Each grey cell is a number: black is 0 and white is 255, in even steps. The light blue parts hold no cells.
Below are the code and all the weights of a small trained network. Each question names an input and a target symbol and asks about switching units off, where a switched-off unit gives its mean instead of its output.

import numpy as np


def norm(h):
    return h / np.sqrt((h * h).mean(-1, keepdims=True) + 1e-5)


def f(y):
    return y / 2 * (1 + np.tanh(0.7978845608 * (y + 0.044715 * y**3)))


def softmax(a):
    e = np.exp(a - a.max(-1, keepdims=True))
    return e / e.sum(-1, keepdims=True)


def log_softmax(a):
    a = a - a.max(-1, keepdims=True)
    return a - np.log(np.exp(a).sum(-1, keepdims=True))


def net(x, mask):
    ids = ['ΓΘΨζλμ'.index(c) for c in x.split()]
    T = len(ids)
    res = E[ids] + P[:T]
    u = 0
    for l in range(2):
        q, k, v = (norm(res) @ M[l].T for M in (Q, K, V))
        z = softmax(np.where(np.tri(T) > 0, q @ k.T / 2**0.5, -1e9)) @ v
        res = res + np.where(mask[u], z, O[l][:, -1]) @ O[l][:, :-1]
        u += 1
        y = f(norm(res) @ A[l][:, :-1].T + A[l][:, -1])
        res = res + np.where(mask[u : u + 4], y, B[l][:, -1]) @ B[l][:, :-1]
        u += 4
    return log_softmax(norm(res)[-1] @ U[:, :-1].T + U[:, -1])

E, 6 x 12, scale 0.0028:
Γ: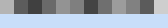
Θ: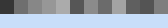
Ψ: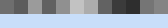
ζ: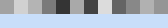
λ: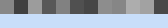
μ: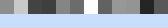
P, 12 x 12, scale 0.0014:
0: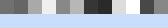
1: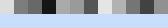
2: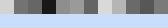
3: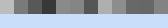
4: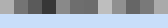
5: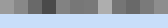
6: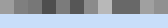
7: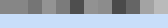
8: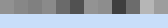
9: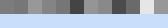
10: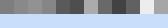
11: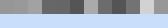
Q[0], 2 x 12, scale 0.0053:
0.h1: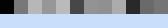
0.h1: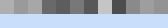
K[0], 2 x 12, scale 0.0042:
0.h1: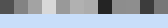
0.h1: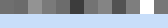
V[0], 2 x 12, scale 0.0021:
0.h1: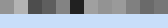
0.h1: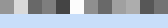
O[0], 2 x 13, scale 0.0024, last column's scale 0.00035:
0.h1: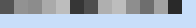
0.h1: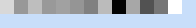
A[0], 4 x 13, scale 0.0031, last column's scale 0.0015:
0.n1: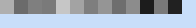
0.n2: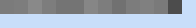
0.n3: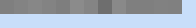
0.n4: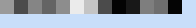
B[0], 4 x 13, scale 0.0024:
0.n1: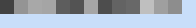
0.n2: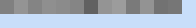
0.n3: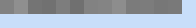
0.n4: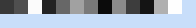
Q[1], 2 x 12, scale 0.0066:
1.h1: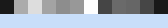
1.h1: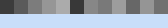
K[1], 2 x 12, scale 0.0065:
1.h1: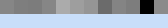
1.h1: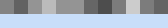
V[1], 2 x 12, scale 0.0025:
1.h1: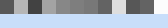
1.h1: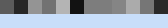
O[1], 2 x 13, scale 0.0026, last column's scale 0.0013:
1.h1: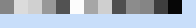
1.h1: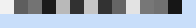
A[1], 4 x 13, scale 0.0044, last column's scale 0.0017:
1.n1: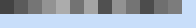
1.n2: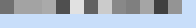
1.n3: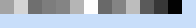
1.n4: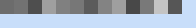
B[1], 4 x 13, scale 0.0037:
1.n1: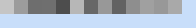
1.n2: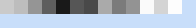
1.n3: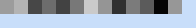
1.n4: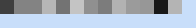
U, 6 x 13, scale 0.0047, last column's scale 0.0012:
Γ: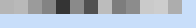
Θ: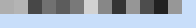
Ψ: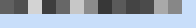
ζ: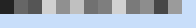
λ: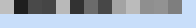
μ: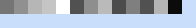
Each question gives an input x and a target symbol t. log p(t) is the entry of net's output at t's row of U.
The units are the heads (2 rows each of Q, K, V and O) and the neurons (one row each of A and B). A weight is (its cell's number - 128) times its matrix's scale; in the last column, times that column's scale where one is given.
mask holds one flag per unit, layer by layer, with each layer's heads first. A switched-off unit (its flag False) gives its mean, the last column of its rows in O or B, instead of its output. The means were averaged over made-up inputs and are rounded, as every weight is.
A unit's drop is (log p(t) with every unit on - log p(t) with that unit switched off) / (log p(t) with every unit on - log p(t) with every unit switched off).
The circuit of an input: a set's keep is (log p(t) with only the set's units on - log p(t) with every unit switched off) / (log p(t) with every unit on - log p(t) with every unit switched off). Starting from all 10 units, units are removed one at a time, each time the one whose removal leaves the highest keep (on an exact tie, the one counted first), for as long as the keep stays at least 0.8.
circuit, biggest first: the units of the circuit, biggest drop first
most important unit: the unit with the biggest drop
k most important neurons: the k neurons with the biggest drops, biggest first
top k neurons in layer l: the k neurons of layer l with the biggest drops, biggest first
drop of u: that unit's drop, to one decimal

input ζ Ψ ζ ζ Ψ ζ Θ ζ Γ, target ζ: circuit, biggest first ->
1.n4, 1.n2
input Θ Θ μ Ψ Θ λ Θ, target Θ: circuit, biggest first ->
1.h1, 1.n3
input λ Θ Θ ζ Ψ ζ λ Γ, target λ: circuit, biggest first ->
1.h1, 0.n4
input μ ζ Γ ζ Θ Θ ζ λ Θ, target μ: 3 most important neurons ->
1.n2, 0.n4, 1.n3
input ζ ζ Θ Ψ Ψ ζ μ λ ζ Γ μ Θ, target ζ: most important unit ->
0.h1
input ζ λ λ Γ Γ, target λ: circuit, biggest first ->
1.h1, 1.n2
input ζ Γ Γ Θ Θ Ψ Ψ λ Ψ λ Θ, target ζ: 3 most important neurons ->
1.n2, 0.n4, 1.n4
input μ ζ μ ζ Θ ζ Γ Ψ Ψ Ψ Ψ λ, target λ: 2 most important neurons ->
0.n4, 1.n2
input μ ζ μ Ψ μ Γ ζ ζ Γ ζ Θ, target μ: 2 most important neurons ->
1.n2, 0.n4
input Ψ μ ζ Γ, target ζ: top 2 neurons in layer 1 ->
1.n4, 1.n2
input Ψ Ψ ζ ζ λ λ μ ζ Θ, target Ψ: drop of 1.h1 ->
0.0
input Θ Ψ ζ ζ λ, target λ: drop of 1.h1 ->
0.2
